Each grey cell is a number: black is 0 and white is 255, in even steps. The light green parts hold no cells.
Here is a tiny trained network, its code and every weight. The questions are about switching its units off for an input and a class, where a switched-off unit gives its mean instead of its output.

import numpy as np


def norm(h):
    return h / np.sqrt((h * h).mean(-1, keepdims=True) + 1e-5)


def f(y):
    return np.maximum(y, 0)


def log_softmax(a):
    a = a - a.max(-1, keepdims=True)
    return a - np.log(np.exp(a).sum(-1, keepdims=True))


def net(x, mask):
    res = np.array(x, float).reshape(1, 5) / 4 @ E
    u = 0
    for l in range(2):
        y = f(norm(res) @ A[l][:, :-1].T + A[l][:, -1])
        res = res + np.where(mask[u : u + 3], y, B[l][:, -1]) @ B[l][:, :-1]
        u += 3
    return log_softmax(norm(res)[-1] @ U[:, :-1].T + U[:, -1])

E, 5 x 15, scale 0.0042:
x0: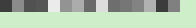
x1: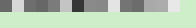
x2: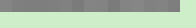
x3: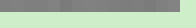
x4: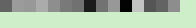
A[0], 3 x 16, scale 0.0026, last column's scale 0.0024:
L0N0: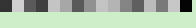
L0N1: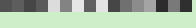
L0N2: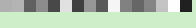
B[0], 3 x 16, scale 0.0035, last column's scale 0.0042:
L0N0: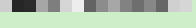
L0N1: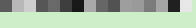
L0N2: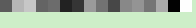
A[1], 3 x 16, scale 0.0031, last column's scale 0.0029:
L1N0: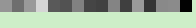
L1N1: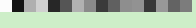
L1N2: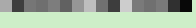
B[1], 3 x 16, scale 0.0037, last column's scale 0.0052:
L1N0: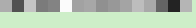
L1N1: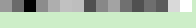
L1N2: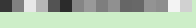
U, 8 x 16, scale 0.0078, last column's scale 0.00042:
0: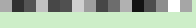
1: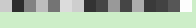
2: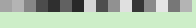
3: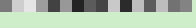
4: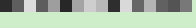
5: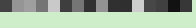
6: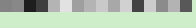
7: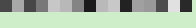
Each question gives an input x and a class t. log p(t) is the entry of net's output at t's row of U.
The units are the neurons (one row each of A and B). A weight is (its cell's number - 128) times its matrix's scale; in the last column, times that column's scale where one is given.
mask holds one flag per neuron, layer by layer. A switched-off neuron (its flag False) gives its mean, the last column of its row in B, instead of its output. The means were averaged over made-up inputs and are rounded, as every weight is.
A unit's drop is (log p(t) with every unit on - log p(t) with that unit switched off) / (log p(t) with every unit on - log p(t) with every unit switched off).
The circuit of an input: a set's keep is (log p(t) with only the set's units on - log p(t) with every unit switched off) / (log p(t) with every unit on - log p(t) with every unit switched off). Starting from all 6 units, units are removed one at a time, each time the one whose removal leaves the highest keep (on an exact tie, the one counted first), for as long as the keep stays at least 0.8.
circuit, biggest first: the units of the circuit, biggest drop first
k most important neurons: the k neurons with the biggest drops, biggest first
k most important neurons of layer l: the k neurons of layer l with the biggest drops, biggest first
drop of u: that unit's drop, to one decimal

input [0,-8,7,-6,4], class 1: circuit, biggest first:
(L1N1)
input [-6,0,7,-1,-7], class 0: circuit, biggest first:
(L1N1, L0N1)
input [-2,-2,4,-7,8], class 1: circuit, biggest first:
(L1N0, L0N2)
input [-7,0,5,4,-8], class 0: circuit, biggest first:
(L1N1, L0N1)
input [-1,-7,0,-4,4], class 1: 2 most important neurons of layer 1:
(L1N1, L1N0)
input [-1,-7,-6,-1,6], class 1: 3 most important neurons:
(L0N2, L1N1, L1N0)
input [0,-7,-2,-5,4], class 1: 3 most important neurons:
(L0N2, L1N1, L1N0)
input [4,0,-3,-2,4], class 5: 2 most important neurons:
(L0N1, L1N1)
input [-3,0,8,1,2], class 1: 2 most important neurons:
(L0N1, L1N1)
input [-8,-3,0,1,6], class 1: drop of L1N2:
0.0
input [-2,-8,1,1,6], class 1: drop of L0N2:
0.1
